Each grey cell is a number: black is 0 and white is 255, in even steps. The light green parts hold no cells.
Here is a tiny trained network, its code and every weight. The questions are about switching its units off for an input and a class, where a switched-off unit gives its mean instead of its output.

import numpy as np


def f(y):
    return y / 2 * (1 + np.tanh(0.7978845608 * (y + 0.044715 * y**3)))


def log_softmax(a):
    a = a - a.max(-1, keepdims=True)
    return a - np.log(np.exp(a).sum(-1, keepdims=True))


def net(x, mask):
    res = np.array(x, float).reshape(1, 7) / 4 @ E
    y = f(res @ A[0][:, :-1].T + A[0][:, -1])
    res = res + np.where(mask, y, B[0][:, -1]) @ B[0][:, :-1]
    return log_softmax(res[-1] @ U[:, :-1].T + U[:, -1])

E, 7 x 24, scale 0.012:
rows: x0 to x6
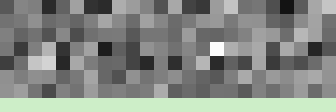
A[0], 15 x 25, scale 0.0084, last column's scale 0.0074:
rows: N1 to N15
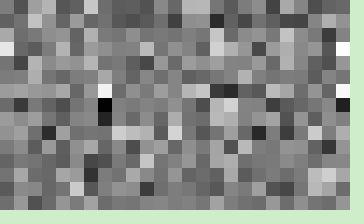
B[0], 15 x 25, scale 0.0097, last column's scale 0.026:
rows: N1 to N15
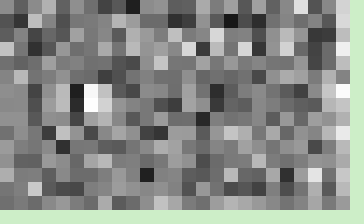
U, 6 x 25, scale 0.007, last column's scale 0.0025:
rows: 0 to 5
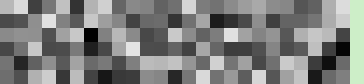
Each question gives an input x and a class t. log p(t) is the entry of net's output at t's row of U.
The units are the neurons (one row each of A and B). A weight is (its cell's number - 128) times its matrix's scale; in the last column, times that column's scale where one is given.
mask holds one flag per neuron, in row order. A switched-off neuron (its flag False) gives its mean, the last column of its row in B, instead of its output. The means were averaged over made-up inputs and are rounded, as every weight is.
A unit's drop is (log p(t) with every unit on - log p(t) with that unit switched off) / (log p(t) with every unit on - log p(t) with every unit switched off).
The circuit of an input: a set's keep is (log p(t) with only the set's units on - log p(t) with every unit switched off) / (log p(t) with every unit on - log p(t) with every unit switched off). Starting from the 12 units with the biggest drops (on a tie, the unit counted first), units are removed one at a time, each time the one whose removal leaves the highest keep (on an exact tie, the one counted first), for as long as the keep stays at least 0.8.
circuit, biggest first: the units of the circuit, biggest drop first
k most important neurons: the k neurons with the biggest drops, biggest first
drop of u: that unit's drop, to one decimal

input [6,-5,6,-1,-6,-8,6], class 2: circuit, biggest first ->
N10
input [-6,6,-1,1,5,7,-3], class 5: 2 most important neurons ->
N1, N8
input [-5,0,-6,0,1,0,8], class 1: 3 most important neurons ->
N7, N4, N10
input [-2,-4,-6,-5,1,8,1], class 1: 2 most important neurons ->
N4, N10
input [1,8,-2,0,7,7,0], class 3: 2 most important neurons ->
N7, N2
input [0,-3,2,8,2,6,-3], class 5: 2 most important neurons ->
N7, N1
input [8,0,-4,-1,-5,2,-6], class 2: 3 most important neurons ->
N10, N7, N13
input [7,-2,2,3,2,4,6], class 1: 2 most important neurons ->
N8, N4
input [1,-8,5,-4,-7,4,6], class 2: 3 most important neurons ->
N10, N8, N13
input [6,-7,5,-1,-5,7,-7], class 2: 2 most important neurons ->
N10, N7
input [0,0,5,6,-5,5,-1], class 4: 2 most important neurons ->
N7, N3
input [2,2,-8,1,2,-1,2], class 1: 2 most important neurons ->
N10, N3
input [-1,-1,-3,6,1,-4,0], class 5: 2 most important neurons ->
N1, N4
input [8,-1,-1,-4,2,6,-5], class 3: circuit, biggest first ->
N14
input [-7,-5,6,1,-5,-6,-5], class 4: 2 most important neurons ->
N3, N8
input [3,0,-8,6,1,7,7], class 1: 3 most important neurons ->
N4, N10, N8
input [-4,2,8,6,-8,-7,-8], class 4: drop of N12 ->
0.0
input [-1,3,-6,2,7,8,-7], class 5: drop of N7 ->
0.1
